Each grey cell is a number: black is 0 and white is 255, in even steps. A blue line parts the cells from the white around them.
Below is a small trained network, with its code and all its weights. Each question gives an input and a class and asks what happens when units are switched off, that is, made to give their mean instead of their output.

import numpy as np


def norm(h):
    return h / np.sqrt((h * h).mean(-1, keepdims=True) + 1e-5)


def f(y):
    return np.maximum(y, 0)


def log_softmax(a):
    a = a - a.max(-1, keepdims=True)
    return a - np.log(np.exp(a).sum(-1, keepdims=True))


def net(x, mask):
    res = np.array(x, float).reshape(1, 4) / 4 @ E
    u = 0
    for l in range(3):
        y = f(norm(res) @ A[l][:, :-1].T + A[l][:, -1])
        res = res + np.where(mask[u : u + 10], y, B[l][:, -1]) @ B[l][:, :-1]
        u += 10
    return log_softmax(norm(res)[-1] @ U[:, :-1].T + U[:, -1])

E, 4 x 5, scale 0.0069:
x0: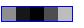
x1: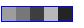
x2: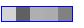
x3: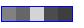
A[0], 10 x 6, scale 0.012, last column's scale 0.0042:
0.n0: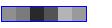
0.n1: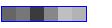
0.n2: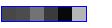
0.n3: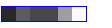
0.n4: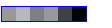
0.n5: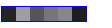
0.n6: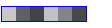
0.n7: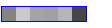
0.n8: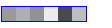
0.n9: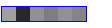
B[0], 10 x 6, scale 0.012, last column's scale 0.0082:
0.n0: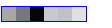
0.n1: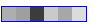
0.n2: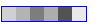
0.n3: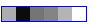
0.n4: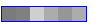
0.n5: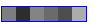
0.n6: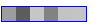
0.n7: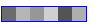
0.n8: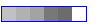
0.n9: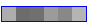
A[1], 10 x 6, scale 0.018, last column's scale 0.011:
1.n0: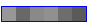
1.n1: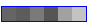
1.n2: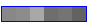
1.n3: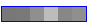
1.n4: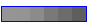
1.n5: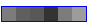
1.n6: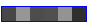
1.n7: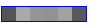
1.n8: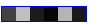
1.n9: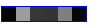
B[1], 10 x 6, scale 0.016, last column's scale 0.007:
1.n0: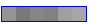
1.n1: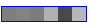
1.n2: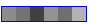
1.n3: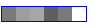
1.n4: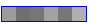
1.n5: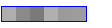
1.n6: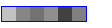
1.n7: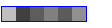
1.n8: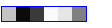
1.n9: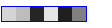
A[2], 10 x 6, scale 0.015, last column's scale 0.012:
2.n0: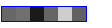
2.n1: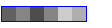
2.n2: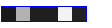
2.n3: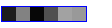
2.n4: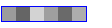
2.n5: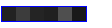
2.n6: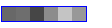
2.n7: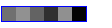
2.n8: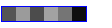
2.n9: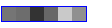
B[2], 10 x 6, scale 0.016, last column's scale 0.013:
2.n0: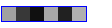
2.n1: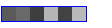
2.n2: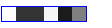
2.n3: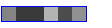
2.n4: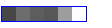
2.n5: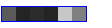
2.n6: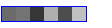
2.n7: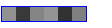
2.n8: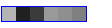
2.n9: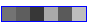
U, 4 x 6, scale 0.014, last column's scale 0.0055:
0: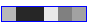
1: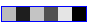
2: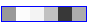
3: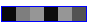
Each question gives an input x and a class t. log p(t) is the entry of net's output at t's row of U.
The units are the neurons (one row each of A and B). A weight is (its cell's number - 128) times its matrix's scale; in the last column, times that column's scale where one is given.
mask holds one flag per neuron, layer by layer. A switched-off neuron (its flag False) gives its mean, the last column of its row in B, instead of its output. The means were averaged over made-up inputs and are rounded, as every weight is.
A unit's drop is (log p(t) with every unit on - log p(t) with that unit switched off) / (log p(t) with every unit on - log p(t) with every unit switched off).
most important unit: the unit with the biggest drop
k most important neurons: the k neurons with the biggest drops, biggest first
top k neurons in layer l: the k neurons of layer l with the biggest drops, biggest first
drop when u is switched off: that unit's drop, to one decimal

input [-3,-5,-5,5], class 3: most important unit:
2.n0
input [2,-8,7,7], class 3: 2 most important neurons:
[2.n4, 0.n3]
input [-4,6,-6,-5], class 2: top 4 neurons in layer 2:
[2.n0, 2.n9, 2.n6, 2.n1]
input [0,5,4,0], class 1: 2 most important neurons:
[0.n6, 2.n4]
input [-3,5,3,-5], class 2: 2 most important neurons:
[0.n8, 0.n3]
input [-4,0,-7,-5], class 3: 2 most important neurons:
[0.n0, 1.n3]
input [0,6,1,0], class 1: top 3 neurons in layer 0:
[0.n6, 0.n7, 0.n1]
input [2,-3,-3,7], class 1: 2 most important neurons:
[0.n0, 0.n2]
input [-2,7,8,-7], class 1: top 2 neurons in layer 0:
[0.n6, 0.n2]
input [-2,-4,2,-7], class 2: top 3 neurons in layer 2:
[2.n0, 2.n9, 2.n4]
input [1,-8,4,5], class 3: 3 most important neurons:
[2.n4, 0.n3, 2.n0]
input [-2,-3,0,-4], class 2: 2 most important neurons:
[0.n7, 2.n0]
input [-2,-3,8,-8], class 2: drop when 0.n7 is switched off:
0.2
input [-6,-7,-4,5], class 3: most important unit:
2.n4
